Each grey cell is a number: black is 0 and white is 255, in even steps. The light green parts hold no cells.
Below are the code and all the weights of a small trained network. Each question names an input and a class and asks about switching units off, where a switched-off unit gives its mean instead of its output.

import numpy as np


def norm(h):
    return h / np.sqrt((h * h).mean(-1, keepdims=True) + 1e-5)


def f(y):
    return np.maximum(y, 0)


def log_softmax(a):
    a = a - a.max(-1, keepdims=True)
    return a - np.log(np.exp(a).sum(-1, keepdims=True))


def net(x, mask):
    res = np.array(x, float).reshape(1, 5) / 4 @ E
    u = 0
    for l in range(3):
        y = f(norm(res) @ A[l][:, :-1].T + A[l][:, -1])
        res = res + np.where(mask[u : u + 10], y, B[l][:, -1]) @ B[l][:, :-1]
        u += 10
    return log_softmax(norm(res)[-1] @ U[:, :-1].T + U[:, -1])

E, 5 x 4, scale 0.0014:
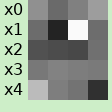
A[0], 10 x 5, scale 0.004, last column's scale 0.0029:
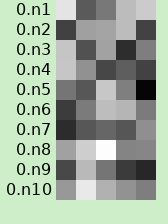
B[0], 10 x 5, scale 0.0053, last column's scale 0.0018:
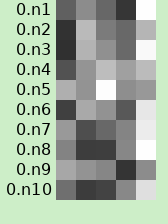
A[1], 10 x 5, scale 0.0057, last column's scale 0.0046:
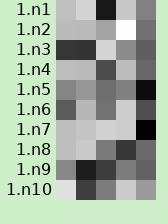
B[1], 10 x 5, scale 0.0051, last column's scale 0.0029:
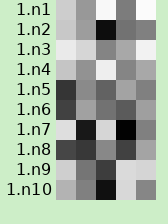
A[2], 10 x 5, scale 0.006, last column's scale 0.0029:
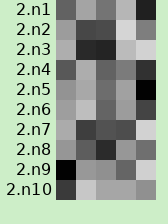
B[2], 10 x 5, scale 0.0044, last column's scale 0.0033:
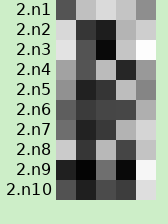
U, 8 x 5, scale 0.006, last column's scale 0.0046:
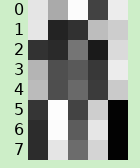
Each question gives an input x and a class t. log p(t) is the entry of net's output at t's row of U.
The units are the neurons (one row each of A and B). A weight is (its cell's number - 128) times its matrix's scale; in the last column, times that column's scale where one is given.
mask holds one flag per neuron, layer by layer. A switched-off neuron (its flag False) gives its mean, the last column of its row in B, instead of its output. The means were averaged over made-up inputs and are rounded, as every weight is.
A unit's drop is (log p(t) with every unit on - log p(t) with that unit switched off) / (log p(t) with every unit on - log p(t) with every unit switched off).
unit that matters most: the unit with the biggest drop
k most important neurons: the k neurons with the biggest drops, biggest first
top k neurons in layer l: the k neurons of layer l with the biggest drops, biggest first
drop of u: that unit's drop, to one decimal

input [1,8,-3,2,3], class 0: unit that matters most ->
1.n3
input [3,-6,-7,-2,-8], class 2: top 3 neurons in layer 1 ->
(1.n3, 1.n6, 1.n9)
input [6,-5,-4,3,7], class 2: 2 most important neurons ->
(0.n1, 0.n4)
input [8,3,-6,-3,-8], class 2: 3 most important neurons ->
(0.n6, 0.n2, 1.n9)
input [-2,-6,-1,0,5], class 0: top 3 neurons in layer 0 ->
(0.n3, 0.n6, 0.n2)
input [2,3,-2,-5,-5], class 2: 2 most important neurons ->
(0.n6, 0.n2)
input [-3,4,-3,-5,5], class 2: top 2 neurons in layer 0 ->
(0.n3, 0.n7)
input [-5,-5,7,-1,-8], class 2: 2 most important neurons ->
(0.n8, 0.n10)
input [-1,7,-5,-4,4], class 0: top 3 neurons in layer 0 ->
(0.n3, 0.n8, 0.n5)
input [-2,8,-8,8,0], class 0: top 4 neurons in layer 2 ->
(2.n3, 2.n9, 2.n2, 2.n7)
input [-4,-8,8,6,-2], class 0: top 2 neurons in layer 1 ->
(1.n1, 1.n4)
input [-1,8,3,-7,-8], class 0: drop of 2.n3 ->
0.6
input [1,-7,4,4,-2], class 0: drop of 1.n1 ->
0.9
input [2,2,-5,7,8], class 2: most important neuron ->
(0.n3)
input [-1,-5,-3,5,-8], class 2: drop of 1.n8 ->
0.0
